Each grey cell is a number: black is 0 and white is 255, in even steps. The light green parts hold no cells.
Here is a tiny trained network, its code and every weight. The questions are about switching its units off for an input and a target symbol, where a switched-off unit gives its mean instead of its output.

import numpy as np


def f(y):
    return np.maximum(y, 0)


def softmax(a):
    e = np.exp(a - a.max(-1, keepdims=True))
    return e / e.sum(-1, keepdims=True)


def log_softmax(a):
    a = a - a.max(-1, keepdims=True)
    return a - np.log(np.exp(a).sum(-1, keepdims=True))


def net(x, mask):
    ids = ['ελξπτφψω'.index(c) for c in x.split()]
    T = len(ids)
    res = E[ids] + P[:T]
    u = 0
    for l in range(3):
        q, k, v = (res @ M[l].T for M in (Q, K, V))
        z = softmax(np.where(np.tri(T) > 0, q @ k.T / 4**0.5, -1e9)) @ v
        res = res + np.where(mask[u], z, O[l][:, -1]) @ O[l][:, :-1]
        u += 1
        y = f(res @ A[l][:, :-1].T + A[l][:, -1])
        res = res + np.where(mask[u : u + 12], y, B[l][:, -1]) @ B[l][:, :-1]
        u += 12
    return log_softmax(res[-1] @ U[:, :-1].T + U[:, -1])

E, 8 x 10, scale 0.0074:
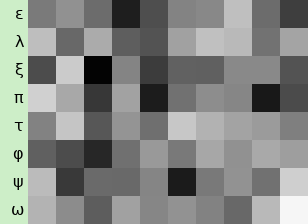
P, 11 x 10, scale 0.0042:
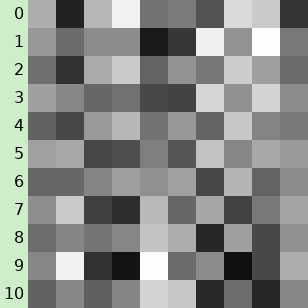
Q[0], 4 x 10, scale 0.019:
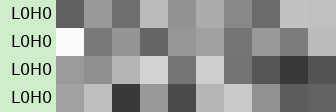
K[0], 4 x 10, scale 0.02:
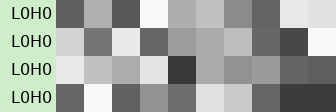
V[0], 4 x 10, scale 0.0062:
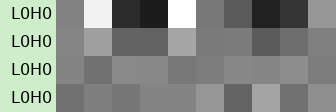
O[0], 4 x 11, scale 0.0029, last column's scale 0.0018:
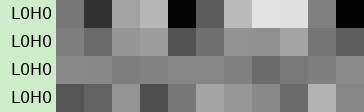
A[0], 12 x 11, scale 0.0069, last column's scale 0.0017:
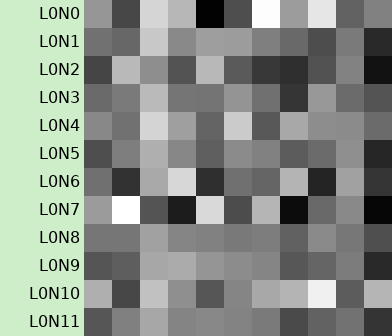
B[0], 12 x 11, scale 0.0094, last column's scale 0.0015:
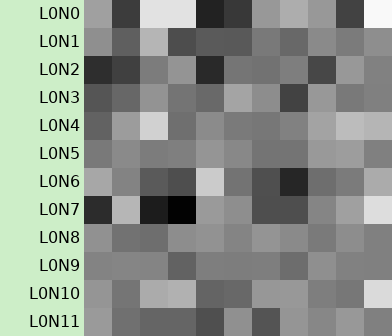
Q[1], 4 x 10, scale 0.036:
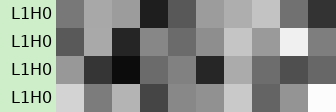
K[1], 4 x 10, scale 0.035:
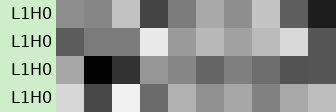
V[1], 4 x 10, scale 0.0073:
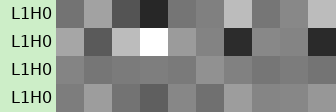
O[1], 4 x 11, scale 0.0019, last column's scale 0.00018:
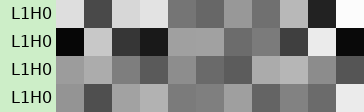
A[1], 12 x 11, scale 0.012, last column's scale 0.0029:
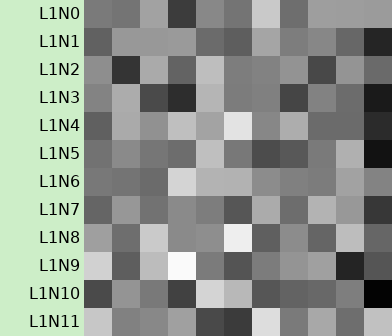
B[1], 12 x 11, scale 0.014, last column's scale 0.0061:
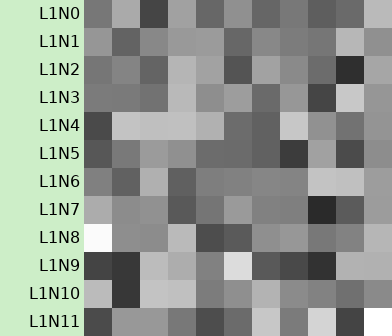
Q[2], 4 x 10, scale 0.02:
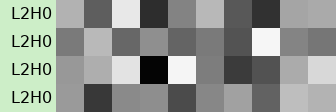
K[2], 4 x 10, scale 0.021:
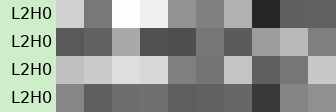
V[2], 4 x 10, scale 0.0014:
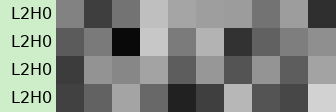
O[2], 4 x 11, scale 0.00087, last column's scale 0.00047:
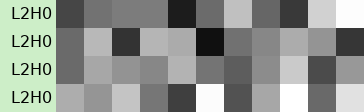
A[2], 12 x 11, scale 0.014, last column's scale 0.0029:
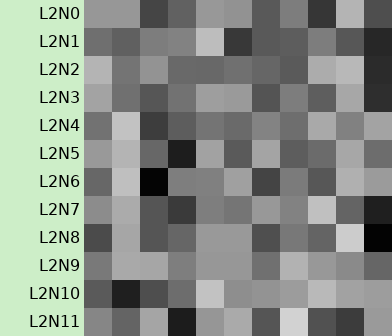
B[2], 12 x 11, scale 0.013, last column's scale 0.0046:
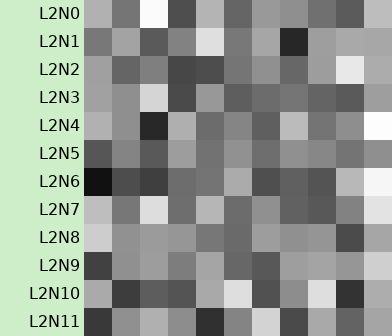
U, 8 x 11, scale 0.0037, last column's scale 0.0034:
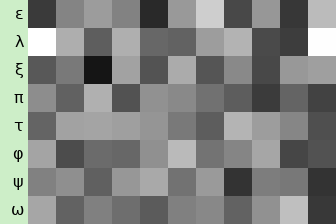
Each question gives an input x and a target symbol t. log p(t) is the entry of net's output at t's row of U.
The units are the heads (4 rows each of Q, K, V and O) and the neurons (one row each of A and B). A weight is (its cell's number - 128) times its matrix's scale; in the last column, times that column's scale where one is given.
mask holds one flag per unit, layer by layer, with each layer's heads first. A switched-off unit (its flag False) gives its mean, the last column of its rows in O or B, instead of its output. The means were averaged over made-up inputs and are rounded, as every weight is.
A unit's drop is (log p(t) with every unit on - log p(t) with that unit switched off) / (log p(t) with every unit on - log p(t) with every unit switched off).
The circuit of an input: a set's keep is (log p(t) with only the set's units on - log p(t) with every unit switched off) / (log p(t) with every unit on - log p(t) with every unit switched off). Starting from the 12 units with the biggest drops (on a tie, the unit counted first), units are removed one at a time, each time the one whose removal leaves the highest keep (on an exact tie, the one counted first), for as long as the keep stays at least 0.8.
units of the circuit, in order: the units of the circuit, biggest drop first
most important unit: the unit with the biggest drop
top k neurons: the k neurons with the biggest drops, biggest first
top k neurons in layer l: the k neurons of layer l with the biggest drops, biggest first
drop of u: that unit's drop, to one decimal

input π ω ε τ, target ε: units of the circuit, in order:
(L1N11; L0N0)
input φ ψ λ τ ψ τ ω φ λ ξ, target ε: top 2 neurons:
(L0N0; L1N9)
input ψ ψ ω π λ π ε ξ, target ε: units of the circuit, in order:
(L0H0; L1N11; L0N0)
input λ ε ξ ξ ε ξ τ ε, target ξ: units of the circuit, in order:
(L0N7; L1N3)
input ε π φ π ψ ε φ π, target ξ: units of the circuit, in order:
(L0N7; L2N6)
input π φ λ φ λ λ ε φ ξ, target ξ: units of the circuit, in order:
(L1N11; L2N6)
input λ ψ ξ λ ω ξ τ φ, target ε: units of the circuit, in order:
(L0H0; L1H0; L1N11; L0N0)
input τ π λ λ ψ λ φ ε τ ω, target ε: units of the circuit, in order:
(L0H0; L1N11; L0N0)
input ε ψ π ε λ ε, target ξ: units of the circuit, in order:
(L0N7; L2N6; L1N3)
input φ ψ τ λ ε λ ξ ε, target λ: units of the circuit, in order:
(L2N4; L1N9; L2N7; L2N6)
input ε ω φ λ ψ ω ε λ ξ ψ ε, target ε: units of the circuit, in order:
(L2N11; L1N8)
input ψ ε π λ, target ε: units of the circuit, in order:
(L0N0; L1N11)
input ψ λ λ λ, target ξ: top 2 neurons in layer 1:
(L1N0; L1N3)
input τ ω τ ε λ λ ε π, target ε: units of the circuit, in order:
(L0H0; L1N11; L0N0)
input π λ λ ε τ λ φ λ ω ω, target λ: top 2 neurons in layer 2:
(L2N4; L2N7)
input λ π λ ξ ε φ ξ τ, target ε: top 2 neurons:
(L0N0; L1N9)
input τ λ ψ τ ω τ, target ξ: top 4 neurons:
(L0N7; L2N6; L0N0; L2N4)
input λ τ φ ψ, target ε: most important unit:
L1N9
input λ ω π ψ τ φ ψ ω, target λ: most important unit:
L0H0
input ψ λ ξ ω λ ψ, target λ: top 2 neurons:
(L0N0; L2N4)
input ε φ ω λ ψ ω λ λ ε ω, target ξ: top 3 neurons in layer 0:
(L0N7; L0N0; L0N6)
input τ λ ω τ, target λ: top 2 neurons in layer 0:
(L0N0; L0N7)
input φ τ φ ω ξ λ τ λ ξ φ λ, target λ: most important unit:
L1N8
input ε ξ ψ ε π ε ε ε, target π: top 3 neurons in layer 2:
(L2N0; L2N6; L2N3)
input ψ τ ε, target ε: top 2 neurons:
(L2N11; L1N11)
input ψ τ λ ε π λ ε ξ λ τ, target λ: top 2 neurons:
(L2N4; L1N9)
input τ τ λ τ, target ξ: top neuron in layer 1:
(L1N9)
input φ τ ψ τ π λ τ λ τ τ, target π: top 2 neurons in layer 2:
(L2N0; L2N6)
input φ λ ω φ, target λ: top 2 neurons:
(L0N0; L2N4)
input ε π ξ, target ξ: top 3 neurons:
(L1N11; L2N6; L1N9)
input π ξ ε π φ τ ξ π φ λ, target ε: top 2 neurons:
(L1N9; L1N11)
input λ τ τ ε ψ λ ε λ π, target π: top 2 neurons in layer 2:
(L2N0; L2N6)
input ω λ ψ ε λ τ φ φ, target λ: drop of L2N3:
0.0
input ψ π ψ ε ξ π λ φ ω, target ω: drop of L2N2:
0.6
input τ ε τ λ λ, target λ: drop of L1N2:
0.2
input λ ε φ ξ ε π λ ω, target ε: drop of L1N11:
0.6
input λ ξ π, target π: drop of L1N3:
0.2
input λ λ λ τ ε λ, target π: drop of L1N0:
0.1
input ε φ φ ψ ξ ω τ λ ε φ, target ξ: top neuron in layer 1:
(L1N0)
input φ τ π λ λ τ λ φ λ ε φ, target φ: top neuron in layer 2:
(L2N10)
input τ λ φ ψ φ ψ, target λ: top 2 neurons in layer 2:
(L2N4; L2N7)
